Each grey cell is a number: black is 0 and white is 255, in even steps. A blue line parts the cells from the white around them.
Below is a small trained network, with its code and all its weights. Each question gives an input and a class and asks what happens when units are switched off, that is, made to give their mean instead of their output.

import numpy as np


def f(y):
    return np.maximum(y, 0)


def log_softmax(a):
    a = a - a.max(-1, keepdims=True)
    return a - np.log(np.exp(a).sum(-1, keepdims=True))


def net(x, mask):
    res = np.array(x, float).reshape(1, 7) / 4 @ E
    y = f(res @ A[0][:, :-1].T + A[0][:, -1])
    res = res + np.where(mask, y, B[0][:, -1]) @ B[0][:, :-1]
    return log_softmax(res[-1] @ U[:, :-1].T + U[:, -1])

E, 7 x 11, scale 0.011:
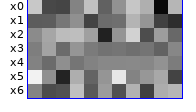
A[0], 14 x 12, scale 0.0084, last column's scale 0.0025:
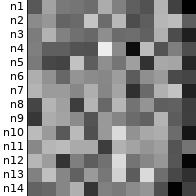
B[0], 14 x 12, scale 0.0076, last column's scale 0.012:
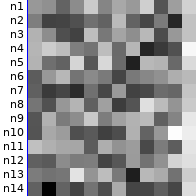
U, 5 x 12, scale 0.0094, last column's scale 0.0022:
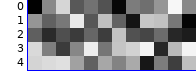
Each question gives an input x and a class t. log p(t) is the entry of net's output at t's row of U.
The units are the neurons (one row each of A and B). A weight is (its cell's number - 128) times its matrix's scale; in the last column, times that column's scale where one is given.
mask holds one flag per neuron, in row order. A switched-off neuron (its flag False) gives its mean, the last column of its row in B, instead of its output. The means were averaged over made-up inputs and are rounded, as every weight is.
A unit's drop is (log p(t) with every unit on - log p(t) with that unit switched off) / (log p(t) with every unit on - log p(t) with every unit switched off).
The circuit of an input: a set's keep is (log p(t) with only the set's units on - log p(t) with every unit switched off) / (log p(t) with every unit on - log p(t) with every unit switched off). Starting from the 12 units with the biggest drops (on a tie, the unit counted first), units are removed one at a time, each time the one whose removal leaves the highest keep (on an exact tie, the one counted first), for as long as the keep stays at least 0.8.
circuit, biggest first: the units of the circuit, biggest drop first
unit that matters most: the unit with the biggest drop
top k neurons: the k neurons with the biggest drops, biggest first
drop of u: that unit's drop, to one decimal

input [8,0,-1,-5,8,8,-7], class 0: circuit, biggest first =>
(n10; n12; n6)
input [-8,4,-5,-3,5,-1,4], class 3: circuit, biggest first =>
(n1; n9)
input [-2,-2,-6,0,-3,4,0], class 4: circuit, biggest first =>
(n4)
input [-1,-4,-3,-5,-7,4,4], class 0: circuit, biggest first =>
(n10; n13)
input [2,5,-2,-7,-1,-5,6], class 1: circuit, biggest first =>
(n10; n5)
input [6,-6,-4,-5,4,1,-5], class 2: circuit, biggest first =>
(n2; n7)
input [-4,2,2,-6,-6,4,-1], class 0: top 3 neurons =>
(n10; n6; n12)
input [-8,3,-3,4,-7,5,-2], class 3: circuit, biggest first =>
(n1; n3)
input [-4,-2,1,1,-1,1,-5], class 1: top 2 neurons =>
(n13; n8)
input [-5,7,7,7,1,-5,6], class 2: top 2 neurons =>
(n14; n4)
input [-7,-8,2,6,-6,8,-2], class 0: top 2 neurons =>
(n10; n6)
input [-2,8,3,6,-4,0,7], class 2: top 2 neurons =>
(n14; n13)
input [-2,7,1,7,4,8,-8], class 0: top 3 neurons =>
(n10; n12; n6)
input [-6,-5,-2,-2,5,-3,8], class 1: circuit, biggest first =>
(n5)
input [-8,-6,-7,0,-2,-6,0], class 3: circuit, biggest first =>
(n1; n9; n3)
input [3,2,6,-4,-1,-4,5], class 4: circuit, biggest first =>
(n10; n12)
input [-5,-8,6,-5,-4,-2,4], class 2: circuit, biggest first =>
(n7; n2)
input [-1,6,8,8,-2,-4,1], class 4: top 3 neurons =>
(n11; n7; n2)
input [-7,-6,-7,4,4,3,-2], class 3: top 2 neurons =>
(n1; n3)
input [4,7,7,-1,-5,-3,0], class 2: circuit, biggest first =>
(n14)
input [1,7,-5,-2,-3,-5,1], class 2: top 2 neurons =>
(n14; n10)
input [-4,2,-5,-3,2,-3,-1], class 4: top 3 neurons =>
(n4; n10; n12)
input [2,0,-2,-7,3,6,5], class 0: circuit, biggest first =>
(n10; n12)
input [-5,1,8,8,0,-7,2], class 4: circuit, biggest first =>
(n11; n10)
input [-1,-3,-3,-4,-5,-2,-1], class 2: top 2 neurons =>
(n10; n11)
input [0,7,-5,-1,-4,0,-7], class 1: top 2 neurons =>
(n13; n8)
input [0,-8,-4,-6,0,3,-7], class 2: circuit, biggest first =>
(n7)
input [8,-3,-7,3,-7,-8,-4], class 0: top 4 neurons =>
(n1; n3; n8; n9)
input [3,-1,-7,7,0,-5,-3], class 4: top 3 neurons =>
(n4; n10; n12)
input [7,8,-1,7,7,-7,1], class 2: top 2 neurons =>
(n10; n14)
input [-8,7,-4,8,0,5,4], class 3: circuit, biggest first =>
(n1; n3)
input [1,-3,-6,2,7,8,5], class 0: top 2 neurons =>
(n10; n12)
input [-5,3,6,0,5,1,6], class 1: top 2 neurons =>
(n5; n4)
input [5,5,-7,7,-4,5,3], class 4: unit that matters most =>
n4
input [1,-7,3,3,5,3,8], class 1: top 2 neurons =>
(n5; n14)
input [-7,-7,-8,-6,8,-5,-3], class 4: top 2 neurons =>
(n4; n14)
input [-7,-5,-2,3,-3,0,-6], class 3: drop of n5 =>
0.3
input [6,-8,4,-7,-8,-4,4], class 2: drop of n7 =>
0.1
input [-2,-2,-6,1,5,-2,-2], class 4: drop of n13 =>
0.0
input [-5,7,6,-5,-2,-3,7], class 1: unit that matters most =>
n5
